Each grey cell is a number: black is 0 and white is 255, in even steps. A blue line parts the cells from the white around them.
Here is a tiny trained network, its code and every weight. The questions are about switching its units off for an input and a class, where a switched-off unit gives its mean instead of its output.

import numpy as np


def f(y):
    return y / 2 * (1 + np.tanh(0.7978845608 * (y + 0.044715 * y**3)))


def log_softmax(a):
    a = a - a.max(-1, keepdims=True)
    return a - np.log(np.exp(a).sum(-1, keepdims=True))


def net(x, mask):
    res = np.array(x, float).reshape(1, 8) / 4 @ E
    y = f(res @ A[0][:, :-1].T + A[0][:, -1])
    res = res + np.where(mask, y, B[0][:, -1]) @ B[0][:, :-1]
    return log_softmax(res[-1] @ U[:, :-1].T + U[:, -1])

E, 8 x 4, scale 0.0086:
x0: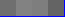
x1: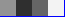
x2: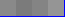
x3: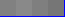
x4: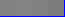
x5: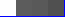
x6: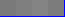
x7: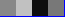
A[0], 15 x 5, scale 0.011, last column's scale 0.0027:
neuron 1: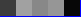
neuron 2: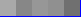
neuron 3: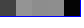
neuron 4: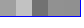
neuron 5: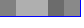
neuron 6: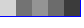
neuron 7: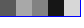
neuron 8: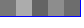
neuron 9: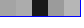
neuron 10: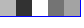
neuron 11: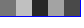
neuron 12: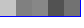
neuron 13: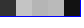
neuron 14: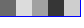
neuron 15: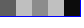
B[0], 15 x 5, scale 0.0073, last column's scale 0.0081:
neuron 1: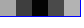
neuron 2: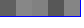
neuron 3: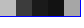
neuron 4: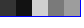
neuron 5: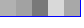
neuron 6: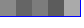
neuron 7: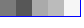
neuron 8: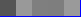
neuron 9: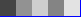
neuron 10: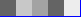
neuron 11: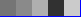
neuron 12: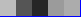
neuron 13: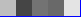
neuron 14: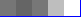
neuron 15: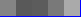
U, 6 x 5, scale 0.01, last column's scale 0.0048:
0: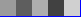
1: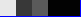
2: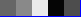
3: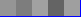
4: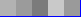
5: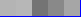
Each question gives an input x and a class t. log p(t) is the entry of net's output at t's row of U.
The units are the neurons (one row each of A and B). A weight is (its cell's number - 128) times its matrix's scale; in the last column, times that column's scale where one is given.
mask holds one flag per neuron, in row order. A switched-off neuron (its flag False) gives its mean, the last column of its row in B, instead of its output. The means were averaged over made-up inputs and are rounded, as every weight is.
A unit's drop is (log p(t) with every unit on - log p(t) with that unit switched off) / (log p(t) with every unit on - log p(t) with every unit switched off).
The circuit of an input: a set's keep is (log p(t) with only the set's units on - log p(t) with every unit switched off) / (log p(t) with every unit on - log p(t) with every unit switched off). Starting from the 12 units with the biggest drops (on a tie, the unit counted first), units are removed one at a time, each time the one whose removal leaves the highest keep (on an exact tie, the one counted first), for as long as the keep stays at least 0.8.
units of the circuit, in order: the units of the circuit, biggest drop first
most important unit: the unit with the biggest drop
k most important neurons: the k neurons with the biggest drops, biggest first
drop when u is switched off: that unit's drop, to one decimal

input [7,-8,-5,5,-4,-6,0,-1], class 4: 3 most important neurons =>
[neuron 14; neuron 5; neuron 7]
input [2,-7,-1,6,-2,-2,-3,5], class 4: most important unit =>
neuron 14
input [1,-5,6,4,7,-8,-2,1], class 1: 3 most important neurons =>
[neuron 3; neuron 1; neuron 13]
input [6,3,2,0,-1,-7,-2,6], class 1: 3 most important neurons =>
[neuron 1; neuron 3; neuron 13]
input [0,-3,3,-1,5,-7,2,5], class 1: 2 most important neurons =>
[neuron 1; neuron 3]
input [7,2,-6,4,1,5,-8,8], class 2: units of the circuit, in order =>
[neuron 9; neuron 11]
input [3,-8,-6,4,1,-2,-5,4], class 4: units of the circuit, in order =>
[neuron 14; neuron 7]
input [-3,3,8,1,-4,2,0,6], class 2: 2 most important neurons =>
[neuron 9; neuron 11]
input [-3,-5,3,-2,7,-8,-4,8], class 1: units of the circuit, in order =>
[neuron 1; neuron 3]
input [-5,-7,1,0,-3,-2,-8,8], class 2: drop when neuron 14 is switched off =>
-0.1
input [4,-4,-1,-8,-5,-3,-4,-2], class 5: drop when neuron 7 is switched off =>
-0.1
